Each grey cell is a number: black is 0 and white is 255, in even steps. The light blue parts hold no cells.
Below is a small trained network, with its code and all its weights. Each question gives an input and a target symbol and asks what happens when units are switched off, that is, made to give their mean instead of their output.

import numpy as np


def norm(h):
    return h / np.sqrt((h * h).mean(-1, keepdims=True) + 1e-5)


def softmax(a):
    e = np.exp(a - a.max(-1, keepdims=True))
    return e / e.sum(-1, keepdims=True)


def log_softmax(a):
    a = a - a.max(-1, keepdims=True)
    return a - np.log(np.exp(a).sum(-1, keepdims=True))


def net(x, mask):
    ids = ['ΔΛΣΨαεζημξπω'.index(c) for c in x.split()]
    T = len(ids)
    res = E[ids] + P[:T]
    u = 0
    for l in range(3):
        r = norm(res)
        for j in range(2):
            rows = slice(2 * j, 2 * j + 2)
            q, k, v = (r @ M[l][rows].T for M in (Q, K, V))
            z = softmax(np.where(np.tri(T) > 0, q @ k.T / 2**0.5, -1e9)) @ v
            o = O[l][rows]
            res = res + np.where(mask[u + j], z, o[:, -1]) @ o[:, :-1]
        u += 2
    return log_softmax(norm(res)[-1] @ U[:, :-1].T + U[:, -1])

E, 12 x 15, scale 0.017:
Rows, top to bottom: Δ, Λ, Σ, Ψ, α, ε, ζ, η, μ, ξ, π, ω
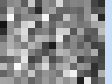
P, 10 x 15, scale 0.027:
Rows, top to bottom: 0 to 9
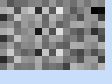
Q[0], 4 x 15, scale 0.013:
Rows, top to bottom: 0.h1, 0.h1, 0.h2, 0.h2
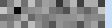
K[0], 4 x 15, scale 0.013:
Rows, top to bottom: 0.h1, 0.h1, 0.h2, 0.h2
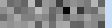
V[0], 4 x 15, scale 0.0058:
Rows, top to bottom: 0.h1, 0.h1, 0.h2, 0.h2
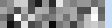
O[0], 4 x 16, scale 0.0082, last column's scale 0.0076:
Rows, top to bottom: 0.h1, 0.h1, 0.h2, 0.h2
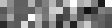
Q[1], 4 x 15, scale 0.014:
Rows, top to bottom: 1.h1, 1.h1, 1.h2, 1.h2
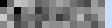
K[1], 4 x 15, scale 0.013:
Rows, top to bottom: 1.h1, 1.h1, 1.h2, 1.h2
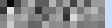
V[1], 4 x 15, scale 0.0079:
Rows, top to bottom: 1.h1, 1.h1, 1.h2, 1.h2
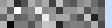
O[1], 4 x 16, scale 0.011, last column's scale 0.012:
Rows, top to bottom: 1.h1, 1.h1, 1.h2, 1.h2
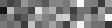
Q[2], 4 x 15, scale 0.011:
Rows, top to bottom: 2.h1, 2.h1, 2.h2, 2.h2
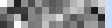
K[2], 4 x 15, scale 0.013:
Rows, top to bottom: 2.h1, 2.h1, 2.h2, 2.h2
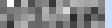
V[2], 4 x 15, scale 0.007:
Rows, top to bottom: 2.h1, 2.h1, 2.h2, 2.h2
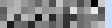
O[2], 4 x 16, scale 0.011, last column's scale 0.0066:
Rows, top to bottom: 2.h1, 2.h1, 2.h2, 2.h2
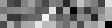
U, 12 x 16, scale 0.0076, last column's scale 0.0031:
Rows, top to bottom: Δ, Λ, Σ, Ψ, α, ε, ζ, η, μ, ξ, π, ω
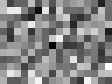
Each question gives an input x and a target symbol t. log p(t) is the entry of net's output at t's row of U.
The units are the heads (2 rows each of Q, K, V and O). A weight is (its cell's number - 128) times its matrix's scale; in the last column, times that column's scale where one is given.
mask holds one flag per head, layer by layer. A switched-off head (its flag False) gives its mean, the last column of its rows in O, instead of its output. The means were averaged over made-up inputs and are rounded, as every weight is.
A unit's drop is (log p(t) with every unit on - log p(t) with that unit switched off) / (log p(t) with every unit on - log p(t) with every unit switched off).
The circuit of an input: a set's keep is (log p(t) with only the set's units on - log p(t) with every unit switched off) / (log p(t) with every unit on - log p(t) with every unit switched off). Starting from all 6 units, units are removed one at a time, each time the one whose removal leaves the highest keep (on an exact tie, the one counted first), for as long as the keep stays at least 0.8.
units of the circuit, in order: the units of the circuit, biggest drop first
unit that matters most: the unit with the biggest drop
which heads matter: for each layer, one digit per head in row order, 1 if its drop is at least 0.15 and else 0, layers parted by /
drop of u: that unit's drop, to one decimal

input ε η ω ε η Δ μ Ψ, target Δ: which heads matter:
00 / 10 / 00
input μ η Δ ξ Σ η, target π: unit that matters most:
0.h2
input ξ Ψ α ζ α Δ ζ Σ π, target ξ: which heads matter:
00 / 11 / 00
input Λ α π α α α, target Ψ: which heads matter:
10 / 01 / 01
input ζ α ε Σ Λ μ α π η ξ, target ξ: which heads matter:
10 / 10 / 00
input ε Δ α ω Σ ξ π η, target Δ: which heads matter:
10 / 10 / 10
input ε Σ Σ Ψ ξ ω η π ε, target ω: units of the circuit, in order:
[0.h1, 1.h2, 2.h2]
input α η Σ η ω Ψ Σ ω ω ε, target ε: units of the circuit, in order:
[2.h1, 0.h1]
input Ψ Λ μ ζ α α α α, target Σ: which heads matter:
01 / 01 / 00
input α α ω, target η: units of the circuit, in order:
[1.h2, 2.h1]
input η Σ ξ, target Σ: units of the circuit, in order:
[1.h2, 2.h1]
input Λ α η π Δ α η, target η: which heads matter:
00 / 00 / 00
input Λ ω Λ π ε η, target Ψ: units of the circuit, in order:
[0.h1, 2.h2, 1.h2]
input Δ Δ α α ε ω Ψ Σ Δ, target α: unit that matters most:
0.h1
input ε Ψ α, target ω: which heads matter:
10 / 01 / 00
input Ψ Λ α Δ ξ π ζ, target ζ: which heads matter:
10 / 01 / 00
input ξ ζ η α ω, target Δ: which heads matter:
00 / 10 / 00
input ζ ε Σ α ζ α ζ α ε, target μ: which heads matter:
10 / 01 / 00
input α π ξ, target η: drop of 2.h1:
0.2
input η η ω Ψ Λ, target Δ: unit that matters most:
1.h1
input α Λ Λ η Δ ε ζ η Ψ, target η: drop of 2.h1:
0.2
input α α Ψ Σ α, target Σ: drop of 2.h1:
0.2
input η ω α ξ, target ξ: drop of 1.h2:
0.1
